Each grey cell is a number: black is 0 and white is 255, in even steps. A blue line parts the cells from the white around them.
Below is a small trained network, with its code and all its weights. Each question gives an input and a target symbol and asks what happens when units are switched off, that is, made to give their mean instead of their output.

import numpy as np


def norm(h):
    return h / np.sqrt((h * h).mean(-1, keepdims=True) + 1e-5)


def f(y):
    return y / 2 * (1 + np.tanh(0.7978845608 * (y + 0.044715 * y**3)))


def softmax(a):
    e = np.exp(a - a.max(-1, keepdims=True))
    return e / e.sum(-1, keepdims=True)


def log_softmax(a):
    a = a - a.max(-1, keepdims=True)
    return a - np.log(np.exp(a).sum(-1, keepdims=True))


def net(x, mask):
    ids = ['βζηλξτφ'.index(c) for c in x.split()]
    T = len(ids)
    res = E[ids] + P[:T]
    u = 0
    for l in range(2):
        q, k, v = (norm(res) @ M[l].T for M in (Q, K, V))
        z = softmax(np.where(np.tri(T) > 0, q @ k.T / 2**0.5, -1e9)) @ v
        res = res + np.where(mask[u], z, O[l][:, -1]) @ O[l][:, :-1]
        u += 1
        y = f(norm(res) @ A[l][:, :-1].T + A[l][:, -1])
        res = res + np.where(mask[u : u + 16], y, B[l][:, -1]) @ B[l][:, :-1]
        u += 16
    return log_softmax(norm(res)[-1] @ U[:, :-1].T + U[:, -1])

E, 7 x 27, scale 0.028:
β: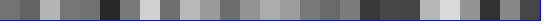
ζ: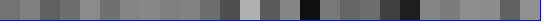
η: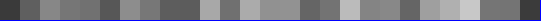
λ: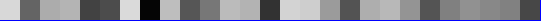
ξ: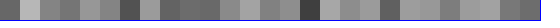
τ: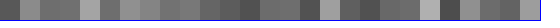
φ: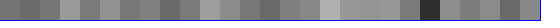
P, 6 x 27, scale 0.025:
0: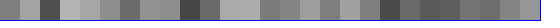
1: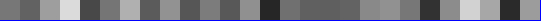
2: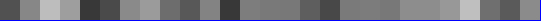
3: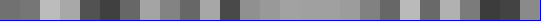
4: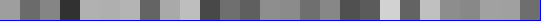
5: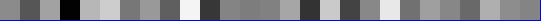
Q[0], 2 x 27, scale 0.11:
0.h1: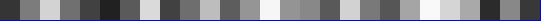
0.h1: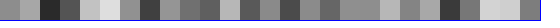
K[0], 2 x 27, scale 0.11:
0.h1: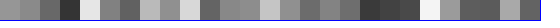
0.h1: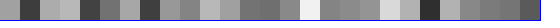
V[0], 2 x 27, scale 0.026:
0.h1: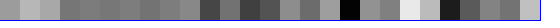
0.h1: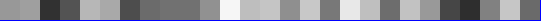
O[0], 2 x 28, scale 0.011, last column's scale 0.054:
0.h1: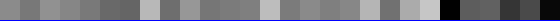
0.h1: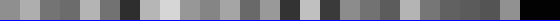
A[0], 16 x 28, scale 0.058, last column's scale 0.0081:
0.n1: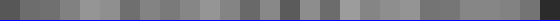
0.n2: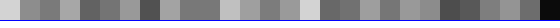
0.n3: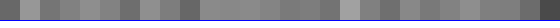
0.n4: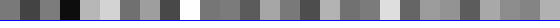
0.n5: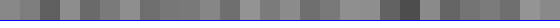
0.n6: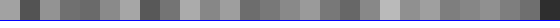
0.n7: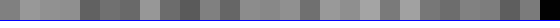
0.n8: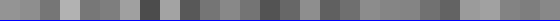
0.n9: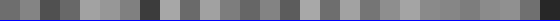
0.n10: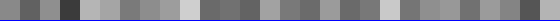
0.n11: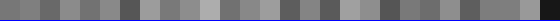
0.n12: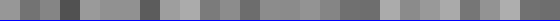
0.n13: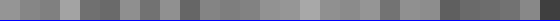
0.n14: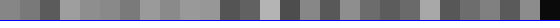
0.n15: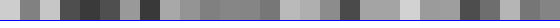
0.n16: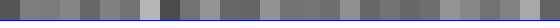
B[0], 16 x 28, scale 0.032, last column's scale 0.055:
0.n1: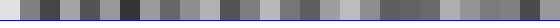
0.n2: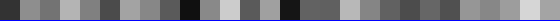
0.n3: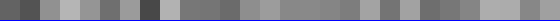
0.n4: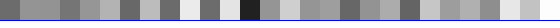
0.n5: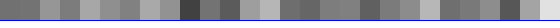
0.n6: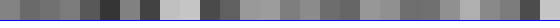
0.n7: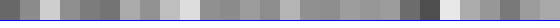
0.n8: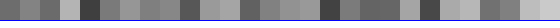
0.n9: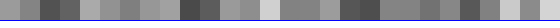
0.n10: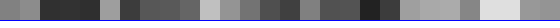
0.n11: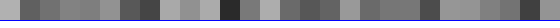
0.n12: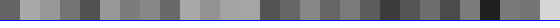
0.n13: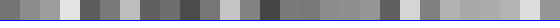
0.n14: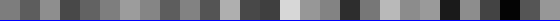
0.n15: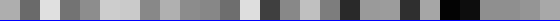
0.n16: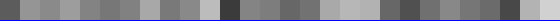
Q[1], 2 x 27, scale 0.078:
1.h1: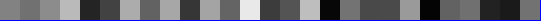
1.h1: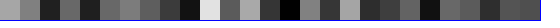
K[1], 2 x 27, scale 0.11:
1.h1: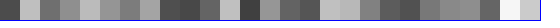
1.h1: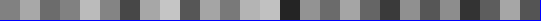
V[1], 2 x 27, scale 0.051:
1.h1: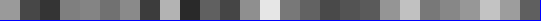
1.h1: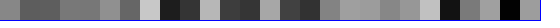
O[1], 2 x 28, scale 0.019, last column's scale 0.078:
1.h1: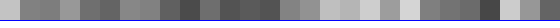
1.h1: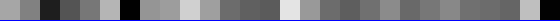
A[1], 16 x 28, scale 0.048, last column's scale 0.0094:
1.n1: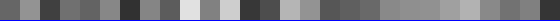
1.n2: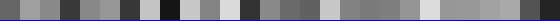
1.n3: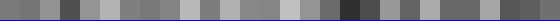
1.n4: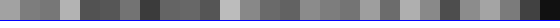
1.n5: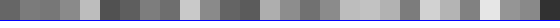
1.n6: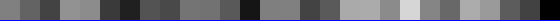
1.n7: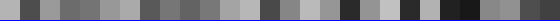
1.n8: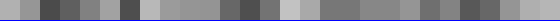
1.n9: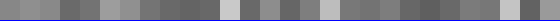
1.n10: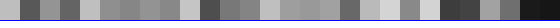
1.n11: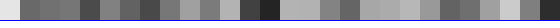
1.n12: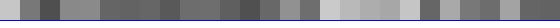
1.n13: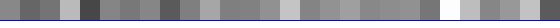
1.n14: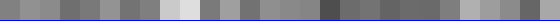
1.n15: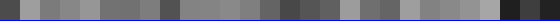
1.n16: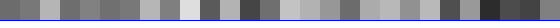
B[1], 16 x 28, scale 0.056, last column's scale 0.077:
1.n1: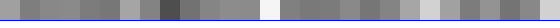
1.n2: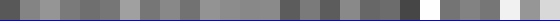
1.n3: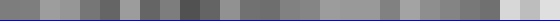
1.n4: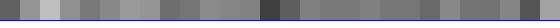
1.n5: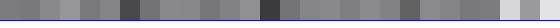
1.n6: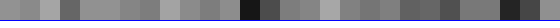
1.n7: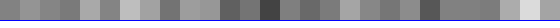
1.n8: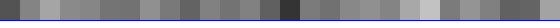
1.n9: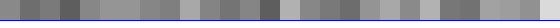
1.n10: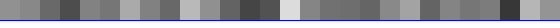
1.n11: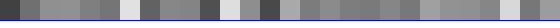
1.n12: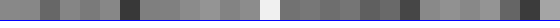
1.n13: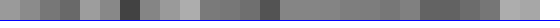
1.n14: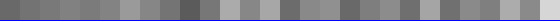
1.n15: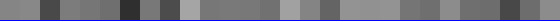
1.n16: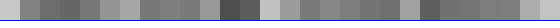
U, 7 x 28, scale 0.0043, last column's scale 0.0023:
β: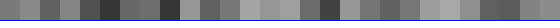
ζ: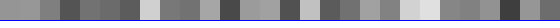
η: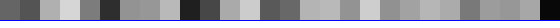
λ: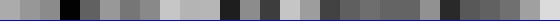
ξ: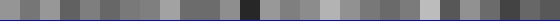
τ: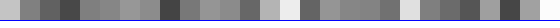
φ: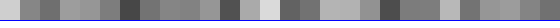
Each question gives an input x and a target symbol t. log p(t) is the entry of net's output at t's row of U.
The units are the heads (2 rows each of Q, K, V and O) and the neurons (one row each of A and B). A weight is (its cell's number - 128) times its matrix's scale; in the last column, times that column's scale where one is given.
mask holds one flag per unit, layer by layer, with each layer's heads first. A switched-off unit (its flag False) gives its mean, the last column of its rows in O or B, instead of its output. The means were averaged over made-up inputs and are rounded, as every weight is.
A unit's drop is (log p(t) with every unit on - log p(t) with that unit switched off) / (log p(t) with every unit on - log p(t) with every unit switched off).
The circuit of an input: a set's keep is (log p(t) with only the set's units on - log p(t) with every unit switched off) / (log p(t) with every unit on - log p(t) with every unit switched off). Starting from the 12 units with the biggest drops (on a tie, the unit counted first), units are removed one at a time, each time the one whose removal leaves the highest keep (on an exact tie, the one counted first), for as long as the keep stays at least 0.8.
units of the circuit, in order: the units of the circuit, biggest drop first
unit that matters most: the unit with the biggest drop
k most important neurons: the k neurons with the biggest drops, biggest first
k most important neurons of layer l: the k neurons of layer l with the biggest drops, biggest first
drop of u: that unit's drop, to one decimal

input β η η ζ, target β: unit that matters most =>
0.h1
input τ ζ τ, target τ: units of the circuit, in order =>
0.h1, 0.n14, 1.n16
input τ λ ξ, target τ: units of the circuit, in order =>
0.n14, 0.h1, 1.n16
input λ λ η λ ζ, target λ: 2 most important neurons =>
0.n4, 0.n6
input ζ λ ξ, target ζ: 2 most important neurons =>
0.n4, 1.n8
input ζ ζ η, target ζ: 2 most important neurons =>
1.n8, 0.n4
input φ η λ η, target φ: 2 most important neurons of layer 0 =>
0.n4, 0.n15
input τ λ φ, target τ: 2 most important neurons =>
0.n14, 1.n16
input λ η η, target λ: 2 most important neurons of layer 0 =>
0.n12, 0.n4
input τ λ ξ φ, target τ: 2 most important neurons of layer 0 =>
0.n14, 0.n4
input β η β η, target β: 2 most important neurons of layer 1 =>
1.n15, 1.n13
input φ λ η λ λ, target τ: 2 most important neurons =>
0.n15, 1.n10
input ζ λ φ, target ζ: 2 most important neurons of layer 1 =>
1.n8, 1.n1
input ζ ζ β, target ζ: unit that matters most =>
1.h1
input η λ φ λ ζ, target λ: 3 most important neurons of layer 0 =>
0.n4, 0.n6, 0.n12
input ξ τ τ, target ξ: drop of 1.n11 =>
0.1
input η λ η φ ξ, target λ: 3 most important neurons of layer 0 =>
0.n4, 0.n6, 0.n12
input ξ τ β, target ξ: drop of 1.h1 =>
0.2
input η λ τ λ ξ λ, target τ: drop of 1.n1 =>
-0.1
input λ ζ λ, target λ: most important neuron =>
0.n12
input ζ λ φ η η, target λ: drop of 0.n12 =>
0.2
